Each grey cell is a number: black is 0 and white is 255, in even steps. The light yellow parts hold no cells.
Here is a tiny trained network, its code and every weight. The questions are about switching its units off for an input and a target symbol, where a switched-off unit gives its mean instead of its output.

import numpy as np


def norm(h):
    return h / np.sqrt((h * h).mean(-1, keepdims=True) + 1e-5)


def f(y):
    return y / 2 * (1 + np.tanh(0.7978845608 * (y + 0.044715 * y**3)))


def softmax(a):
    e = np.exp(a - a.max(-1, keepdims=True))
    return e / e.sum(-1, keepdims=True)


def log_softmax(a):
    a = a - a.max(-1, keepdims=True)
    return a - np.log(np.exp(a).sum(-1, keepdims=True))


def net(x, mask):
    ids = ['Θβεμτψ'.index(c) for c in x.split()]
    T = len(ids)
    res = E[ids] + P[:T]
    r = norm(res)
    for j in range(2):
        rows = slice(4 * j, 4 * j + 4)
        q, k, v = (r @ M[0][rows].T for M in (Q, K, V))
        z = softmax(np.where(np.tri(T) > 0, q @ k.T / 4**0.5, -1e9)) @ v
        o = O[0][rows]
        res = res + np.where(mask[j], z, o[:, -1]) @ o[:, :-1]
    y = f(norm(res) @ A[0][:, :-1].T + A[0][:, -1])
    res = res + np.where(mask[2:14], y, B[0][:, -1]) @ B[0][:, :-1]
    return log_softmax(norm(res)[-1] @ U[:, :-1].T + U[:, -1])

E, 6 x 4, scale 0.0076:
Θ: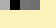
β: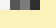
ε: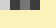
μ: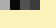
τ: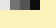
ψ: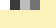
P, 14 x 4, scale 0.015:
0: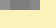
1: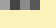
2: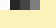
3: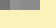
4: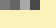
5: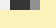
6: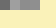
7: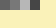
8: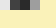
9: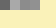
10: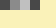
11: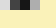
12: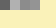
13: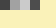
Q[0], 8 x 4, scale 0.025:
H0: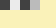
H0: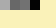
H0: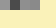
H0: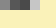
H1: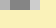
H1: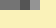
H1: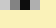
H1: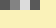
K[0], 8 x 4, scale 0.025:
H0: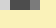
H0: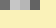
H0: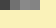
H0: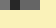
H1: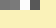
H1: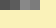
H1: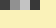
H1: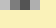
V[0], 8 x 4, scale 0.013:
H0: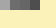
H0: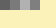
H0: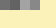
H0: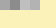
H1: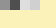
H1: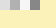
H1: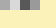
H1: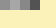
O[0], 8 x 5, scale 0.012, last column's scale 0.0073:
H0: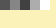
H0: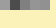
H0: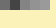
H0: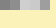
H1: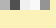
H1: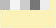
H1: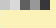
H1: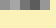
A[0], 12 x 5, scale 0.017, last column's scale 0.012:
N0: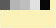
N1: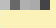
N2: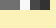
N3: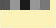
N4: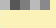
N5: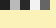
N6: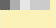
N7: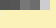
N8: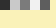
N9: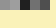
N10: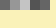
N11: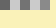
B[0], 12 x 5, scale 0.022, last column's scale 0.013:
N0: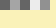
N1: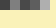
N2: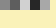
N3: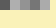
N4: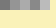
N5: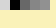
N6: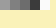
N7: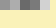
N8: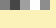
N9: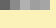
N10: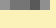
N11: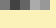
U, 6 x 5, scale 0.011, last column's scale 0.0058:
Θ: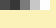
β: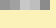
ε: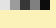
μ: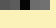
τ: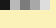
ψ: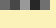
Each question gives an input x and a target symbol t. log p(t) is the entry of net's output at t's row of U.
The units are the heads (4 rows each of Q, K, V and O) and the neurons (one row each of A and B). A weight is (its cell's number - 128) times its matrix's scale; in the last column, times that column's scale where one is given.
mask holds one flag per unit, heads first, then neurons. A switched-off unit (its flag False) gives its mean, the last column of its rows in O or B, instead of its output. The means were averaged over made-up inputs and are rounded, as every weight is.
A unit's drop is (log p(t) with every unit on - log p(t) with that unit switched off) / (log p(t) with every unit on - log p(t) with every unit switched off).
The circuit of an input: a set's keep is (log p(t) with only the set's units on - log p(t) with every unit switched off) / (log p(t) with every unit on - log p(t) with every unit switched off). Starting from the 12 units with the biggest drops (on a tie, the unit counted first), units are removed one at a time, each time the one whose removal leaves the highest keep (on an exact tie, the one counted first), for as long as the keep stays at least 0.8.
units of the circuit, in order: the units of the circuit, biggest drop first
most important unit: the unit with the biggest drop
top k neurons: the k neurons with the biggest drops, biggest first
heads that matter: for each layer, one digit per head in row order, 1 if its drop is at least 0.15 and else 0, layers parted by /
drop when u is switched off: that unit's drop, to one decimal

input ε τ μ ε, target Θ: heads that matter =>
10
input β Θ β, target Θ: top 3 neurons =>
[N6 N2 N4]
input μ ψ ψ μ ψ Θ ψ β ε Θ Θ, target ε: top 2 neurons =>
[N7 N1]
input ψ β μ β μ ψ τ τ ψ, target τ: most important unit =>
H1
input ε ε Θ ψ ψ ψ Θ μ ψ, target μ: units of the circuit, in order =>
[H1 N2]
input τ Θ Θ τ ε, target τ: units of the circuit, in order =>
[H0 N6]
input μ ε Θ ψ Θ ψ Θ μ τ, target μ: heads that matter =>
01
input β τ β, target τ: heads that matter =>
11
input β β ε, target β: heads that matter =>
10
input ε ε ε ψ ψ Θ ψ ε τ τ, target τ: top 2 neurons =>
[N6 N9]
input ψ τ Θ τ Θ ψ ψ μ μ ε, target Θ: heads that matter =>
00
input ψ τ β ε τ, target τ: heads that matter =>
11
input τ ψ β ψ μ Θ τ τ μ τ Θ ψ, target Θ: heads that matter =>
01
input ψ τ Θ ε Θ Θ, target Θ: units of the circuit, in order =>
[N6]
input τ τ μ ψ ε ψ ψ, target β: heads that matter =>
01
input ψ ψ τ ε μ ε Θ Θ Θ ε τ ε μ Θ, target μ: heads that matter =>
01
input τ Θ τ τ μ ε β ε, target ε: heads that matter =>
11
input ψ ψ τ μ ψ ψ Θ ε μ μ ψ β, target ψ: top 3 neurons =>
[N1 N7 N4]
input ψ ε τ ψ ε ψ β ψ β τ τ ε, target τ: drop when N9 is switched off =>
0.2
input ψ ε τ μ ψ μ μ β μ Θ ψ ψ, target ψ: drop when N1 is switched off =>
0.4
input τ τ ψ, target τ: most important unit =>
H0
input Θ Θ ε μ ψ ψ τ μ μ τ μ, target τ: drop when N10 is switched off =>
0.1
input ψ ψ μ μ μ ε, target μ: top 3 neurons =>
[N2 N6 N7]
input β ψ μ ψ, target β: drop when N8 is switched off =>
0.1
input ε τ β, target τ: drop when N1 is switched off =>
0.0
